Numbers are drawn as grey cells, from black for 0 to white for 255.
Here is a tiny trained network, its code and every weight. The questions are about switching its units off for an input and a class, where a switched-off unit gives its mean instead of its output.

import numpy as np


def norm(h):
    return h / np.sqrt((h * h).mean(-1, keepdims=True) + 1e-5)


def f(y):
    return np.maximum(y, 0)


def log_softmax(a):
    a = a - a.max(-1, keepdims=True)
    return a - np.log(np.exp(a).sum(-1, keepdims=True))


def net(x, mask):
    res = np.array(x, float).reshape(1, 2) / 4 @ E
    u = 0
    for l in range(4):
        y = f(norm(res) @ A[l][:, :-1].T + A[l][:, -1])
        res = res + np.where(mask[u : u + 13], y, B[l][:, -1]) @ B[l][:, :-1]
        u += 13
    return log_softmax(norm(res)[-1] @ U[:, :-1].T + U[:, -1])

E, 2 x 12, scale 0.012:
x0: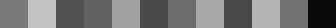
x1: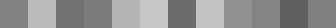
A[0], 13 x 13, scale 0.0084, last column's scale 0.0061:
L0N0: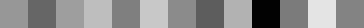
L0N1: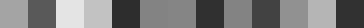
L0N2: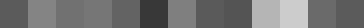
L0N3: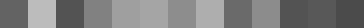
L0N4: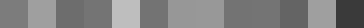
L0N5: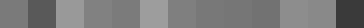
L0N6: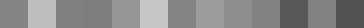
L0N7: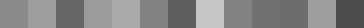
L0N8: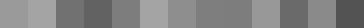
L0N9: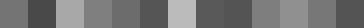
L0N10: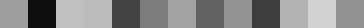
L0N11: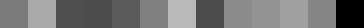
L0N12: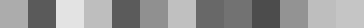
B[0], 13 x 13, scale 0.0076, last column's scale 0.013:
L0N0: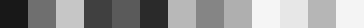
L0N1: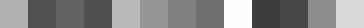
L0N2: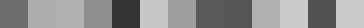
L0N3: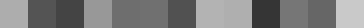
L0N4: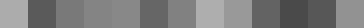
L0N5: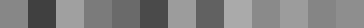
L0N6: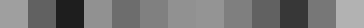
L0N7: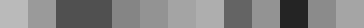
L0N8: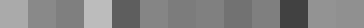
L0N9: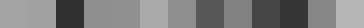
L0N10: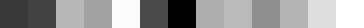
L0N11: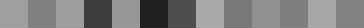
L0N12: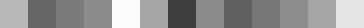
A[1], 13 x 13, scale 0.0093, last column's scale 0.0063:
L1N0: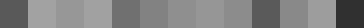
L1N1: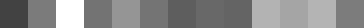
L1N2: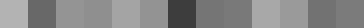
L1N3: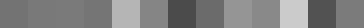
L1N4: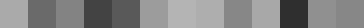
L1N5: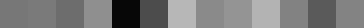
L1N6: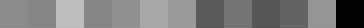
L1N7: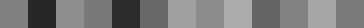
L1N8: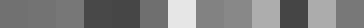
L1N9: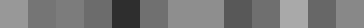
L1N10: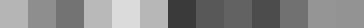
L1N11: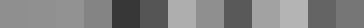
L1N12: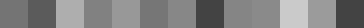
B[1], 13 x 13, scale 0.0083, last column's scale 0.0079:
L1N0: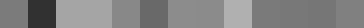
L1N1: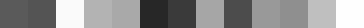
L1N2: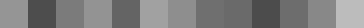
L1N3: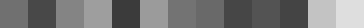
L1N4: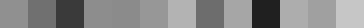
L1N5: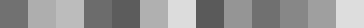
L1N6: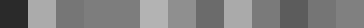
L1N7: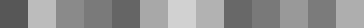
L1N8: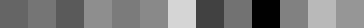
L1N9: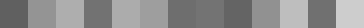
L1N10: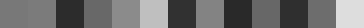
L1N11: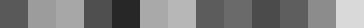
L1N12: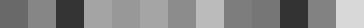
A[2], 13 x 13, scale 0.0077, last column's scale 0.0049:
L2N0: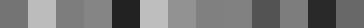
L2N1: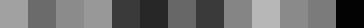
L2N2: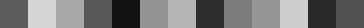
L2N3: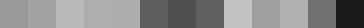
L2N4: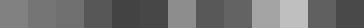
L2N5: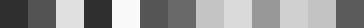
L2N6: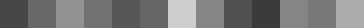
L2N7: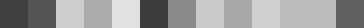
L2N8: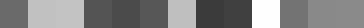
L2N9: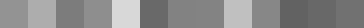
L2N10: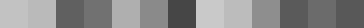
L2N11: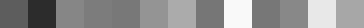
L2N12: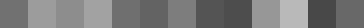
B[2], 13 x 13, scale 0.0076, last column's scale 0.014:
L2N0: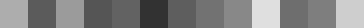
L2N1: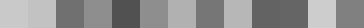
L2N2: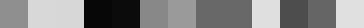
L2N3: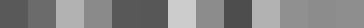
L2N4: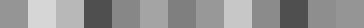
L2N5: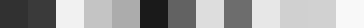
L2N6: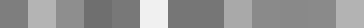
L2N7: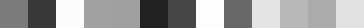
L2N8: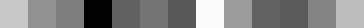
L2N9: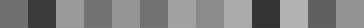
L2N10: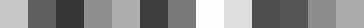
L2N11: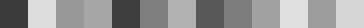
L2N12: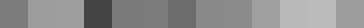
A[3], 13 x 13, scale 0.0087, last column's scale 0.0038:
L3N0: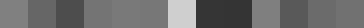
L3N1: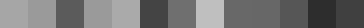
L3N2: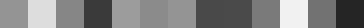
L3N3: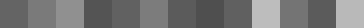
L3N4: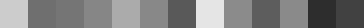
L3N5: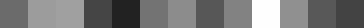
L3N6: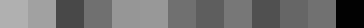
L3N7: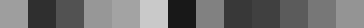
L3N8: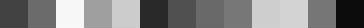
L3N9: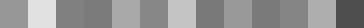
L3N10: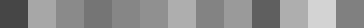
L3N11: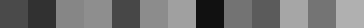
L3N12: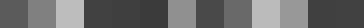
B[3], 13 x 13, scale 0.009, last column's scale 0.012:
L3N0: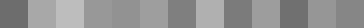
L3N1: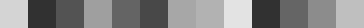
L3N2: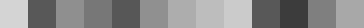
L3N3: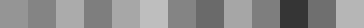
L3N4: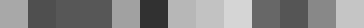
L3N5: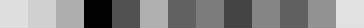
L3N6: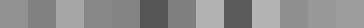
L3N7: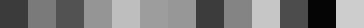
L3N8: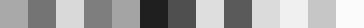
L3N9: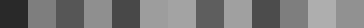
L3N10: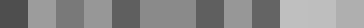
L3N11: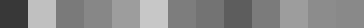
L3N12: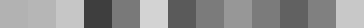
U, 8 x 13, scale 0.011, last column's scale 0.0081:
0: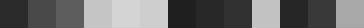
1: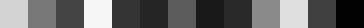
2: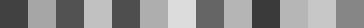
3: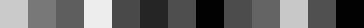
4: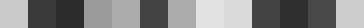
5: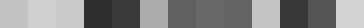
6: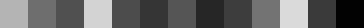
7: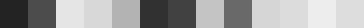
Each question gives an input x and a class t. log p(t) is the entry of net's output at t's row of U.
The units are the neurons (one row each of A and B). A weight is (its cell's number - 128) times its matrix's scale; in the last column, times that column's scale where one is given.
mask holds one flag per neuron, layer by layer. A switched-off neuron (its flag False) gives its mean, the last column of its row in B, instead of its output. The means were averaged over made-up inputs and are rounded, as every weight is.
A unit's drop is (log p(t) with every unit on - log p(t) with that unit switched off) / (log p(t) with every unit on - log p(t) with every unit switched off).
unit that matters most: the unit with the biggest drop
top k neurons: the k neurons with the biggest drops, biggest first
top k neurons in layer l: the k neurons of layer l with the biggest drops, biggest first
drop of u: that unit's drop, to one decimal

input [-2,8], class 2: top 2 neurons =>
[L0N12 L0N10]
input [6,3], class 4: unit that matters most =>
L0N0
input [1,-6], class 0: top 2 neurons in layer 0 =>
[L0N0 L0N9]
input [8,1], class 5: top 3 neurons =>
[L0N10 L0N1 L0N12]
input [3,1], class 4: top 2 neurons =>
[L0N0 L0N3]
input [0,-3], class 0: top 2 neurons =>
[L0N0 L1N10]
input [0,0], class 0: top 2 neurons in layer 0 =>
[L0N0 L0N10]
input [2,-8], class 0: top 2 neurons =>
[L0N0 L0N9]
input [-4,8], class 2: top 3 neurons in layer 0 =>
[L0N10 L0N6 L0N7]
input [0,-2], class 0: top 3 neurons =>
[L0N0 L1N10 L0N9]
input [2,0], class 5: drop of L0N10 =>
1.7
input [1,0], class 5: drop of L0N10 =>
1.7
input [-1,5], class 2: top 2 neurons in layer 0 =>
[L0N12 L0N10]
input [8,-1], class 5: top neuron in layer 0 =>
[L0N10]
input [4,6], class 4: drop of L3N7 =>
0.0
